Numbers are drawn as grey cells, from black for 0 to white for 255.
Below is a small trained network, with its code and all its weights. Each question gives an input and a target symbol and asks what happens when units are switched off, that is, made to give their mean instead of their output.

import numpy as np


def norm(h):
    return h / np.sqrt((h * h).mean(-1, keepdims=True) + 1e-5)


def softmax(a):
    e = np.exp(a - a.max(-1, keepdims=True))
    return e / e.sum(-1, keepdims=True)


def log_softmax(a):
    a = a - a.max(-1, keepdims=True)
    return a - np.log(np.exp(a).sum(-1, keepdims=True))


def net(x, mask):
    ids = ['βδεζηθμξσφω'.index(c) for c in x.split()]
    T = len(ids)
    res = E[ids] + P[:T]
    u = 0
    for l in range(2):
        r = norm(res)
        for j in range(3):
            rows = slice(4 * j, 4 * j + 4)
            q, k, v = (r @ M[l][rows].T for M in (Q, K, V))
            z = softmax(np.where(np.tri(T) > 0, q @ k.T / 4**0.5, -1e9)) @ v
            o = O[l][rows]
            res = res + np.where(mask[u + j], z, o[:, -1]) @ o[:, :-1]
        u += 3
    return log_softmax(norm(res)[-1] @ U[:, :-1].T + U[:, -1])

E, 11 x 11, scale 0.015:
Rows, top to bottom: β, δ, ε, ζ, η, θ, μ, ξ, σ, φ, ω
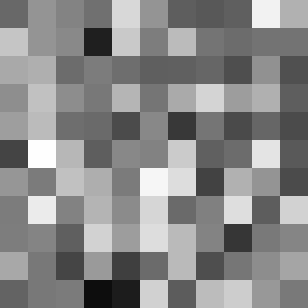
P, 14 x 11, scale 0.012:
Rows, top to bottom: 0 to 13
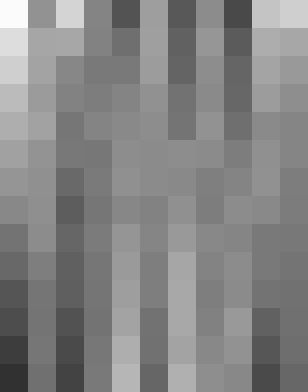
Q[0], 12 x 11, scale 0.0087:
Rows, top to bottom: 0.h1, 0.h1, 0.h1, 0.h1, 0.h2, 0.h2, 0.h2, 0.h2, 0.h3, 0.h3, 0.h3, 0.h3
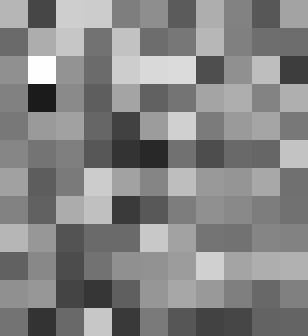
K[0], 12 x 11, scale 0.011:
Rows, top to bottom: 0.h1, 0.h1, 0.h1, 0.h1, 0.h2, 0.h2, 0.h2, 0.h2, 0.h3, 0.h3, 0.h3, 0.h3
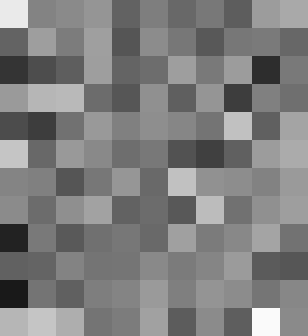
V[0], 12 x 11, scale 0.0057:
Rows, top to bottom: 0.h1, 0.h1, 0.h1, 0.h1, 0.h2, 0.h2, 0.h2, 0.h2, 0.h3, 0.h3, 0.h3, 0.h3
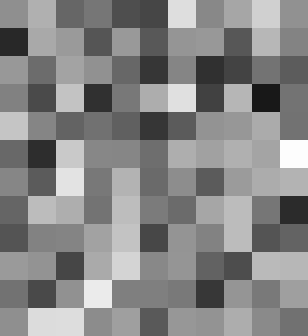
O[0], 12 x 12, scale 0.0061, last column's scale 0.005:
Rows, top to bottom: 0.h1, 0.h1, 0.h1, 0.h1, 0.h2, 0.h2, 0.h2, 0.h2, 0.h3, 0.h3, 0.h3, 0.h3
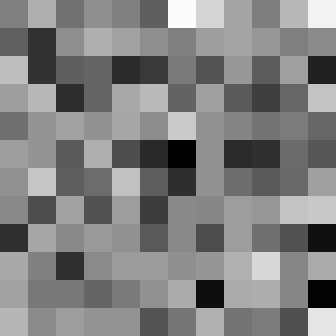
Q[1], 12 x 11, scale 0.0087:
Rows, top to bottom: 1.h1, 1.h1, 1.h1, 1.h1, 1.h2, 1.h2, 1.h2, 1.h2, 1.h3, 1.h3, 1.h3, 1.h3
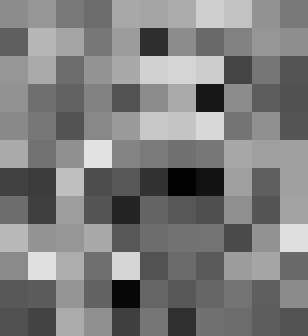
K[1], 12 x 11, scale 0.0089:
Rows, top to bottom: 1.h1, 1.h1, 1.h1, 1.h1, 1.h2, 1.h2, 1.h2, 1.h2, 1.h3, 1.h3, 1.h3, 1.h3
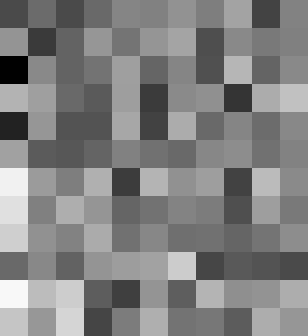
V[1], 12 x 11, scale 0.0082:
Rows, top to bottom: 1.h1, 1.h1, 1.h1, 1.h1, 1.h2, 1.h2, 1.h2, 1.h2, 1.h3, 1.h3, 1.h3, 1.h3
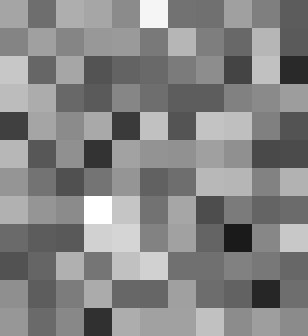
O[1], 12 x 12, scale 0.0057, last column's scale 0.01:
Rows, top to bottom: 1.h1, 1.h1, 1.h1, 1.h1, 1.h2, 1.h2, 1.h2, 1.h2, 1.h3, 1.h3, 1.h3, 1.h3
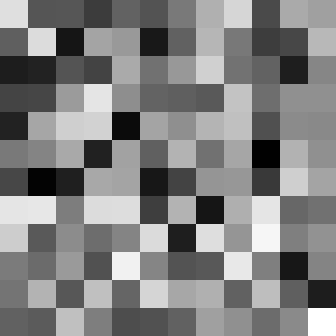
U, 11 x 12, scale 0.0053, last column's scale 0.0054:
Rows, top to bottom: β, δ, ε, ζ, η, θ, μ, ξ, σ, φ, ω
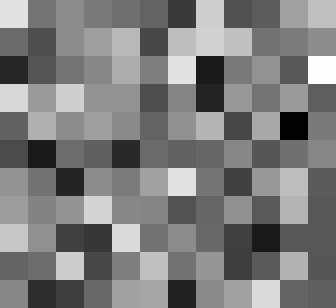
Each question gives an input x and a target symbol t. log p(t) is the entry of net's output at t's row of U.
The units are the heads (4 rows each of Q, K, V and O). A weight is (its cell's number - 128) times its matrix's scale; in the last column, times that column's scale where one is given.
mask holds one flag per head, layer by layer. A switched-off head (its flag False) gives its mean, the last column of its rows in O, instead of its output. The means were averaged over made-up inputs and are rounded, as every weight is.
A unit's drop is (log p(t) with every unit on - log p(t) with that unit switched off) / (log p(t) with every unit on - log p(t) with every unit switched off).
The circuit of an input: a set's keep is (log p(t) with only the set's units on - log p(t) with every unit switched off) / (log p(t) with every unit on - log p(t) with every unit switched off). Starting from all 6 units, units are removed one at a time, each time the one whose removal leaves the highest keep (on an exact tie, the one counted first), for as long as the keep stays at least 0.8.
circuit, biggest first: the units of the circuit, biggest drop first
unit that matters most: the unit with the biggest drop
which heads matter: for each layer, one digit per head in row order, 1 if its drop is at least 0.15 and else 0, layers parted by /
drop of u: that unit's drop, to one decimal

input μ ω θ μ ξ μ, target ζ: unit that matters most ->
1.h1
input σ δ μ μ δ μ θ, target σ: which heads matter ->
100 / 000
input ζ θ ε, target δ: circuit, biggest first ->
[0.h2 0.h1]
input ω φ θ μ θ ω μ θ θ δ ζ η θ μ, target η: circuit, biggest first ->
[1.h1 1.h2]
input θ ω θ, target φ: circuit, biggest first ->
[0.h3 1.h2]
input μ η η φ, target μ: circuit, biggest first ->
[1.h3 0.h2]
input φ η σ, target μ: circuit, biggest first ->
[0.h1 0.h2 1.h3]
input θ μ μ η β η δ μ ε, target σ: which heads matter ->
100 / 010
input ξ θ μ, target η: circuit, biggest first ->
[1.h2 0.h1 1.h1]
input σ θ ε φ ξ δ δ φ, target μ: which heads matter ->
010 / 001
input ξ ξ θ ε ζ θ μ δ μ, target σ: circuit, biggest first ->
[1.h2 0.h1]
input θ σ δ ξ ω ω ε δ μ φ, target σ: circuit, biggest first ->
[0.h2 1.h2]
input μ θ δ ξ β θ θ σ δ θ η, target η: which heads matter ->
000 / 110
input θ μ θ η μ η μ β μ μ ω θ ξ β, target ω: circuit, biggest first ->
[1.h3]
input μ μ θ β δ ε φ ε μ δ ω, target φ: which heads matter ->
001 / 100
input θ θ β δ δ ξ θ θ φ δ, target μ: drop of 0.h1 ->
0.2
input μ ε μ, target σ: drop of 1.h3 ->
0.1
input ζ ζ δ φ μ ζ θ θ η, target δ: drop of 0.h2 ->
0.5
